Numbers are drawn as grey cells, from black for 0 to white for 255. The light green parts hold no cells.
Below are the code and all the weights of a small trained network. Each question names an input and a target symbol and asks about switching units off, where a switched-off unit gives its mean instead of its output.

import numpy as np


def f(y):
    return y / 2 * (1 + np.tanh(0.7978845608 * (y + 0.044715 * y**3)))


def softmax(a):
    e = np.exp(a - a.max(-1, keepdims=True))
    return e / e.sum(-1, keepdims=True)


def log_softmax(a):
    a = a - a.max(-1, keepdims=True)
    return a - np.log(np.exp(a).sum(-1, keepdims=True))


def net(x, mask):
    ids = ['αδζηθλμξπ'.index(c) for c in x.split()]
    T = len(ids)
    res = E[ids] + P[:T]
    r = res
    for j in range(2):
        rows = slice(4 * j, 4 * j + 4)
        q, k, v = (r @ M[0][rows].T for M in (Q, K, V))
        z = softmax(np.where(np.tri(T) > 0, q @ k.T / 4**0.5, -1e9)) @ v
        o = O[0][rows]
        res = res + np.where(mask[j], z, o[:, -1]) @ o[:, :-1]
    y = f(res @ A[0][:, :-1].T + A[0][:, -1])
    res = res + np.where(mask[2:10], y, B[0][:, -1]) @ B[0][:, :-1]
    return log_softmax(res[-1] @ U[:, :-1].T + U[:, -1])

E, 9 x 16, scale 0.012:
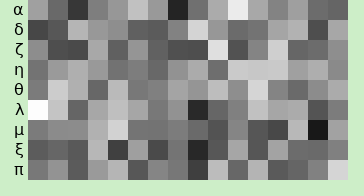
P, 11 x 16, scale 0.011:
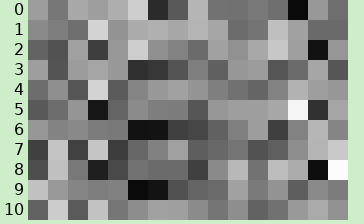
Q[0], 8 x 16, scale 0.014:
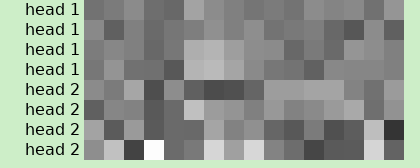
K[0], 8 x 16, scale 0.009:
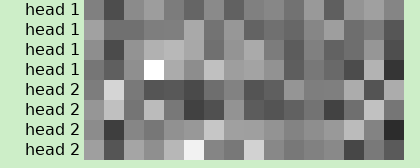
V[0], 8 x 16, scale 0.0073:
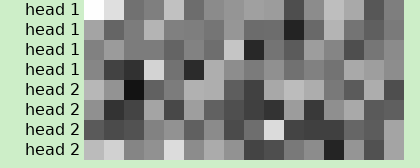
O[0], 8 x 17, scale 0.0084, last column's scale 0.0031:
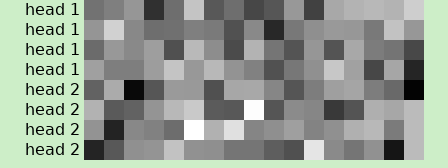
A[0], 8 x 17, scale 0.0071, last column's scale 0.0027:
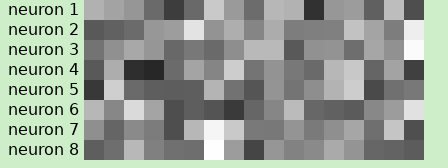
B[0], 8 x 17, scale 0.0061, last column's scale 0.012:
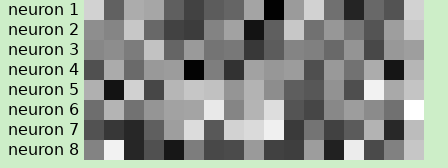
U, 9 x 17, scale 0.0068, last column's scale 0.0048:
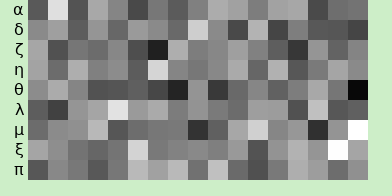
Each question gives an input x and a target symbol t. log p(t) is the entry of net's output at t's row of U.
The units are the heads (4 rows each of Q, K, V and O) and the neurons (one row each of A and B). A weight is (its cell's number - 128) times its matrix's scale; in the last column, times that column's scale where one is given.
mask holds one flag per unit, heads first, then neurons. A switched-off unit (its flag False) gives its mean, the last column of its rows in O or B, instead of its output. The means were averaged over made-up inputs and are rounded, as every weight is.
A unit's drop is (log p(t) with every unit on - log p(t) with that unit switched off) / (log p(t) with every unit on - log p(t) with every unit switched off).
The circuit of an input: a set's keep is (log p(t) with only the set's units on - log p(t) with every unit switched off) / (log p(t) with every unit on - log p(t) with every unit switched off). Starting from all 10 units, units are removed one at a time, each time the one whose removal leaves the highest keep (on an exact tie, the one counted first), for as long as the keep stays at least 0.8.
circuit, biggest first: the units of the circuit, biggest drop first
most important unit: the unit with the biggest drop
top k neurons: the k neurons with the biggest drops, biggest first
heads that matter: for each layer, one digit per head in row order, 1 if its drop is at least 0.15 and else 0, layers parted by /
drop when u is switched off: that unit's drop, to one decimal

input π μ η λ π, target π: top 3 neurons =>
[neuron 7; neuron 5; neuron 1]
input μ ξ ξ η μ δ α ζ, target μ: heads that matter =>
01
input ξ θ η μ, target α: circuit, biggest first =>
[head 2; neuron 6]
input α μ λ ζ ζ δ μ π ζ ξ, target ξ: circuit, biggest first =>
[head 2]
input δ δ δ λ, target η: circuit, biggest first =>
[head 2; neuron 6]
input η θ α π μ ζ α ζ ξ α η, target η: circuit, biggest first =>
[head 2; neuron 5; neuron 8]
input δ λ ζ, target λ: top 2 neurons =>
[neuron 5; neuron 8]
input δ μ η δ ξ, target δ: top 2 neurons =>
[neuron 1; neuron 7]
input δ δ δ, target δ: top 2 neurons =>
[neuron 1; neuron 7]
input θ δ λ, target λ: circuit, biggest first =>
[head 2; neuron 5]
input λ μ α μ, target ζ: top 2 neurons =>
[neuron 6; neuron 8]
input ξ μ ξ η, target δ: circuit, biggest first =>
[head 1; head 2]
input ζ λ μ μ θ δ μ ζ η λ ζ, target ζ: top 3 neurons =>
[neuron 7; neuron 1; neuron 6]
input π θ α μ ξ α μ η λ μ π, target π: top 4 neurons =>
[neuron 5; neuron 1; neuron 7; neuron 8]
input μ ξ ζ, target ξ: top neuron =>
[neuron 1]
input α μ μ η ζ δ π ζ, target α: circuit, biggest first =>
[head 2; neuron 4]
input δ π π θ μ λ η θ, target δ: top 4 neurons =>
[neuron 1; neuron 7; neuron 6; neuron 8]
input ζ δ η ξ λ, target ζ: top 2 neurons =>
[neuron 7; neuron 1]
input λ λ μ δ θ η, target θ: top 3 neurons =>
[neuron 8; neuron 5; neuron 1]
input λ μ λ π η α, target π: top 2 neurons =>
[neuron 7; neuron 5]
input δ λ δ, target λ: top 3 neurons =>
[neuron 5; neuron 8; neuron 2]
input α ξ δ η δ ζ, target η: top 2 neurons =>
[neuron 5; neuron 8]
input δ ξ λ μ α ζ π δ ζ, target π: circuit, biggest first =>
[head 2]
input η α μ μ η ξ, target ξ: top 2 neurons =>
[neuron 1; neuron 4]
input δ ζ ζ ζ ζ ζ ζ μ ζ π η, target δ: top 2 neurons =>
[neuron 1; neuron 7]
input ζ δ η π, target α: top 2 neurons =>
[neuron 6; neuron 5]
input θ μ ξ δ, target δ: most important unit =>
head 1
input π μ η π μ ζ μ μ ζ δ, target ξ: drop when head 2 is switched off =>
0.5
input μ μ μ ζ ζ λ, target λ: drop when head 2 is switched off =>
0.4
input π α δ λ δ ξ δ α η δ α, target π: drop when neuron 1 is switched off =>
0.2
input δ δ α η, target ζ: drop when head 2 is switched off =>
1.3
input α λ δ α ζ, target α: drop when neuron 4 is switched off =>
0.5
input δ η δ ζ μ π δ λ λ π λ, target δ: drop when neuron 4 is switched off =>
0.0
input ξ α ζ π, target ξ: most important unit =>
head 2
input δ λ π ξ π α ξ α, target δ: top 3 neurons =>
[neuron 1; neuron 7; neuron 6]
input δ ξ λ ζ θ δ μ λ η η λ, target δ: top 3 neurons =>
[neuron 1; neuron 7; neuron 6]
